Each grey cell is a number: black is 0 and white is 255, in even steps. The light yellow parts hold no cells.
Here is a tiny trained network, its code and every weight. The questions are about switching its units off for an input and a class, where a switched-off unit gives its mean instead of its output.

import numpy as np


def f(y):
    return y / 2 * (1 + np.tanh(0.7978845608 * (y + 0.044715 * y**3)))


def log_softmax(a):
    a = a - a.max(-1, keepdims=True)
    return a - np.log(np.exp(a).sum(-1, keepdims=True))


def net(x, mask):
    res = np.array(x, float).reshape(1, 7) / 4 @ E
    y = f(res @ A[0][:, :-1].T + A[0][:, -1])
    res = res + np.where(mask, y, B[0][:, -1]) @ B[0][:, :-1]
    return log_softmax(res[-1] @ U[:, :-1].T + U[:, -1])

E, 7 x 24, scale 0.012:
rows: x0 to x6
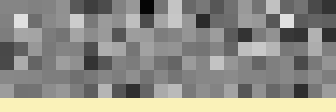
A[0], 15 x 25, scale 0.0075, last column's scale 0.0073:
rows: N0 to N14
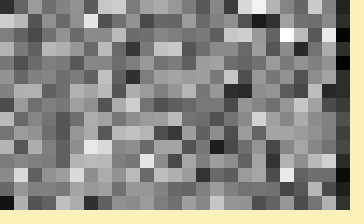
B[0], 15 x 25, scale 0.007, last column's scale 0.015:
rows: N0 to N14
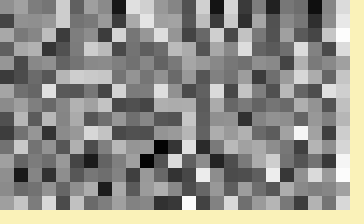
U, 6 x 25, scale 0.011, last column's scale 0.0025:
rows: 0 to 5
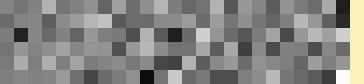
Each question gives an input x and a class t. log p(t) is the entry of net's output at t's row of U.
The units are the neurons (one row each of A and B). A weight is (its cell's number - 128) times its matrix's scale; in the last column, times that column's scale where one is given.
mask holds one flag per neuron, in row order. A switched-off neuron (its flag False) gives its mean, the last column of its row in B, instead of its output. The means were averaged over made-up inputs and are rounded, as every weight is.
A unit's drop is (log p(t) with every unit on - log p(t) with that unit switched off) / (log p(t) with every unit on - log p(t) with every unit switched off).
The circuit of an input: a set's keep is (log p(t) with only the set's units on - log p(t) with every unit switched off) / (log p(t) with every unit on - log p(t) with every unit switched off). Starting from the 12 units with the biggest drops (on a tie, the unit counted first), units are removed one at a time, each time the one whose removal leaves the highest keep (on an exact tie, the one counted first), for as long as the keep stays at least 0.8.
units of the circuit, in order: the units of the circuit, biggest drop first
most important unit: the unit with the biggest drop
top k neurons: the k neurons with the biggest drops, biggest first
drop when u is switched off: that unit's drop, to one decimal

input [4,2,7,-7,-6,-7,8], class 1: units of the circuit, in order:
N3
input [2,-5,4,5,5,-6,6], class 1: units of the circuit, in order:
N12, N5
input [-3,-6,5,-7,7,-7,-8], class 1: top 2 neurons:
N9, N12
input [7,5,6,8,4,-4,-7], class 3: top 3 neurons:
N0, N11, N3
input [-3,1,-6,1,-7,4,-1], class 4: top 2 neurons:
N10, N8
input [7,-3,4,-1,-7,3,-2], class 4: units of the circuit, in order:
N11, N10
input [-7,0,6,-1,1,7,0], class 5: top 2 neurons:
N11, N2
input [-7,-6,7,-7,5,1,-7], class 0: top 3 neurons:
N6, N13, N12
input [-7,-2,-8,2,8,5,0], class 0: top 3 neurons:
N2, N10, N8
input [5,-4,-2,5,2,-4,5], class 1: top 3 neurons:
N11, N12, N1
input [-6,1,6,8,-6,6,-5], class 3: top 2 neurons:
N0, N2
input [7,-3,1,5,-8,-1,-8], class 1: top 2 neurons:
N7, N11
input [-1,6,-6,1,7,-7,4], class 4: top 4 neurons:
N14, N6, N13, N3
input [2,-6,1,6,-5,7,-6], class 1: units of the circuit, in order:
N12
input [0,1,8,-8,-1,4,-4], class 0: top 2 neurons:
N6, N0
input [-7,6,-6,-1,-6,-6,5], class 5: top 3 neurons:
N11, N14, N6
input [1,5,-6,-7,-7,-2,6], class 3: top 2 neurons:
N1, N14
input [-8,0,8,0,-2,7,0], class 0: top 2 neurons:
N6, N13
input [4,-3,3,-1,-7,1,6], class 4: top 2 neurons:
N10, N9
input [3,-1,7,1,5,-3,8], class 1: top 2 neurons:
N3, N2
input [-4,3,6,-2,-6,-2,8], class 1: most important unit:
N3
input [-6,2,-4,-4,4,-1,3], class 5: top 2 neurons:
N11, N0
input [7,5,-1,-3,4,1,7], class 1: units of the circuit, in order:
N3, N11
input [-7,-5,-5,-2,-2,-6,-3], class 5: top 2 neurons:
N11, N12
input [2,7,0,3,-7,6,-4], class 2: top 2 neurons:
N12, N14
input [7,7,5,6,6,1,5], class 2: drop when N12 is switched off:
0.9
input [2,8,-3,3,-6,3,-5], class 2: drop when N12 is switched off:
1.3
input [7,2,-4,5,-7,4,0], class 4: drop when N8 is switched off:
0.3
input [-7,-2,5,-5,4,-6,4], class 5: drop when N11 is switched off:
1.1
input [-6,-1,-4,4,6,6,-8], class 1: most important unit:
N9
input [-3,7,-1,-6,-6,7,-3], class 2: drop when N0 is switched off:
0.1
